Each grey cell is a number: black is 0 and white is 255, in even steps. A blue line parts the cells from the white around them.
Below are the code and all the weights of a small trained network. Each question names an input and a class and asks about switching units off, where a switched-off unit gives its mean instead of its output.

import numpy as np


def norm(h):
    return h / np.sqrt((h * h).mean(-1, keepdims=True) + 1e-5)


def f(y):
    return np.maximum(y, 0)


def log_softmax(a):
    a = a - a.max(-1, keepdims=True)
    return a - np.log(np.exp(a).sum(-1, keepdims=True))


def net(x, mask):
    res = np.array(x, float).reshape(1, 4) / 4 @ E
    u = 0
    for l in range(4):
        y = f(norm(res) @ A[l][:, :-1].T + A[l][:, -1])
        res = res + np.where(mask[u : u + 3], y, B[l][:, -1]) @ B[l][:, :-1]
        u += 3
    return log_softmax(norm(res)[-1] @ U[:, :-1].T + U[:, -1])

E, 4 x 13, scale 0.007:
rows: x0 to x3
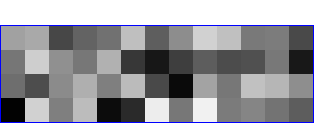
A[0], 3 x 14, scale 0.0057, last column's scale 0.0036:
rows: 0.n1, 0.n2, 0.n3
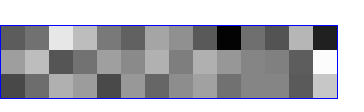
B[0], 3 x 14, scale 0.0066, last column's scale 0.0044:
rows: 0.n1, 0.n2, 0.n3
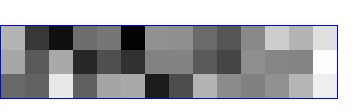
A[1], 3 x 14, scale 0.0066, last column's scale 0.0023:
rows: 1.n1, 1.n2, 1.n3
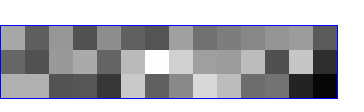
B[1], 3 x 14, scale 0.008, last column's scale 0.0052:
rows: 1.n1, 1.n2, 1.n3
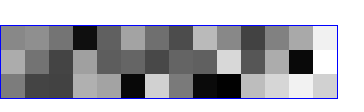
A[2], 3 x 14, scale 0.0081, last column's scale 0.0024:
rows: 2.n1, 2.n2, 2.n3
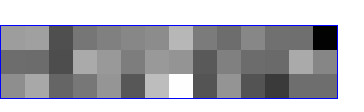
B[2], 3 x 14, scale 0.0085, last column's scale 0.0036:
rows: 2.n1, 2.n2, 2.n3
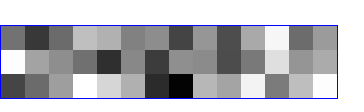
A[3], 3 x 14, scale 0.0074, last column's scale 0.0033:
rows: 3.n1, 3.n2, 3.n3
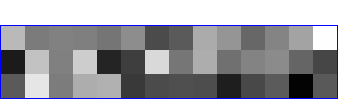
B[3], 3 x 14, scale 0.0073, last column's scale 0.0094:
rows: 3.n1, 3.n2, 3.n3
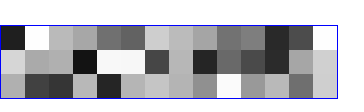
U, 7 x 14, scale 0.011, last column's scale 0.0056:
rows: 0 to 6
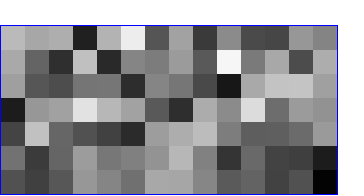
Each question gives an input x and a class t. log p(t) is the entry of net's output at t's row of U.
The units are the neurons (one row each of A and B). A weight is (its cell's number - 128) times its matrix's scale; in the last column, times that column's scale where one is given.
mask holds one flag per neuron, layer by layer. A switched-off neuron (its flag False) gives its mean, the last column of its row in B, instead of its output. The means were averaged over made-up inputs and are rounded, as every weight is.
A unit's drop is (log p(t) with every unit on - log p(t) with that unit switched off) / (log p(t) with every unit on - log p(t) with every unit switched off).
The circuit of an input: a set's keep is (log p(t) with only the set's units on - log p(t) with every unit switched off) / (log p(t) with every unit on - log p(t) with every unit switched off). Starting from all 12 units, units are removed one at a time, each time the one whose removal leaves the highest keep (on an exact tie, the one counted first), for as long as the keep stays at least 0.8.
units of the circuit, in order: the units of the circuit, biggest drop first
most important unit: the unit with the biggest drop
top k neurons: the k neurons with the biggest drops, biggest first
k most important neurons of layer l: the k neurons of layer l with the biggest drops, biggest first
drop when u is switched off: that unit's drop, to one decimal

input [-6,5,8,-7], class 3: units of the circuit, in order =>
[3.n2, 1.n3]
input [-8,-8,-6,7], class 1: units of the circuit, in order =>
[1.n2]
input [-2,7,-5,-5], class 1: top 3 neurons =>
[3.n3, 3.n2, 0.n3]
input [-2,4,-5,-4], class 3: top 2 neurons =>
[2.n3, 0.n3]
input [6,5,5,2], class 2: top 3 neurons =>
[1.n3, 1.n2, 2.n3]
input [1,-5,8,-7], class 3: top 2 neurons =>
[3.n2, 0.n2]
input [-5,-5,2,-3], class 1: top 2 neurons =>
[1.n2, 3.n2]
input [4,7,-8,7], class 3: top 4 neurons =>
[2.n3, 1.n2, 1.n1, 2.n1]
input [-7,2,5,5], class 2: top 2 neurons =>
[0.n1, 2.n3]
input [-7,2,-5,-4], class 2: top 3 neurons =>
[0.n1, 3.n2, 0.n3]
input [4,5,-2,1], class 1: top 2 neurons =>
[3.n3, 0.n2]
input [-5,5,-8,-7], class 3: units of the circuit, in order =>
[2.n3, 3.n2]
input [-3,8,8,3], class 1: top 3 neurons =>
[3.n3, 2.n3, 1.n1]
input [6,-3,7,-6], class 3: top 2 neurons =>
[3.n2, 3.n1]
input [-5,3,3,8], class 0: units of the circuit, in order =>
[3.n2]
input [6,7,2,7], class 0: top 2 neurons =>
[3.n2, 1.n2]
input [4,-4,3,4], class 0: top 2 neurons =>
[3.n2, 2.n3]
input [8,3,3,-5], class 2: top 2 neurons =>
[1.n3, 3.n2]
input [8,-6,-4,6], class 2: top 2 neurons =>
[1.n3, 3.n3]
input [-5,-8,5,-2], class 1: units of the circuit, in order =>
[1.n2]
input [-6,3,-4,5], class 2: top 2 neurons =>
[0.n1, 3.n1]
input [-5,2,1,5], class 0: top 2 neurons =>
[3.n2, 1.n3]
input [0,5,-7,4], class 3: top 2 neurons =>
[2.n3, 1.n2]
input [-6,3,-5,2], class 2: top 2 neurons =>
[0.n1, 1.n2]
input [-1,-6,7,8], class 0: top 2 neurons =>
[3.n2, 2.n3]
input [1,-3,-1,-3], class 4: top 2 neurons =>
[3.n2, 3.n1]
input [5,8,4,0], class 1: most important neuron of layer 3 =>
[3.n3]
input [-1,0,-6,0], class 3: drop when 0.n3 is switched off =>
0.0
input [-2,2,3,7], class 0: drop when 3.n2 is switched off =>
0.9
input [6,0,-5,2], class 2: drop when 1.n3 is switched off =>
0.9
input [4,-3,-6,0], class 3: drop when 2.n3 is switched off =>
1.2
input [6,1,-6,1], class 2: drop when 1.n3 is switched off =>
1.0
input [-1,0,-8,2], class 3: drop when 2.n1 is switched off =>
0.0
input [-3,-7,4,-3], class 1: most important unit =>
1.n2
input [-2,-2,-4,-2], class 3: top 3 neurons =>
[2.n3, 0.n3, 0.n2]
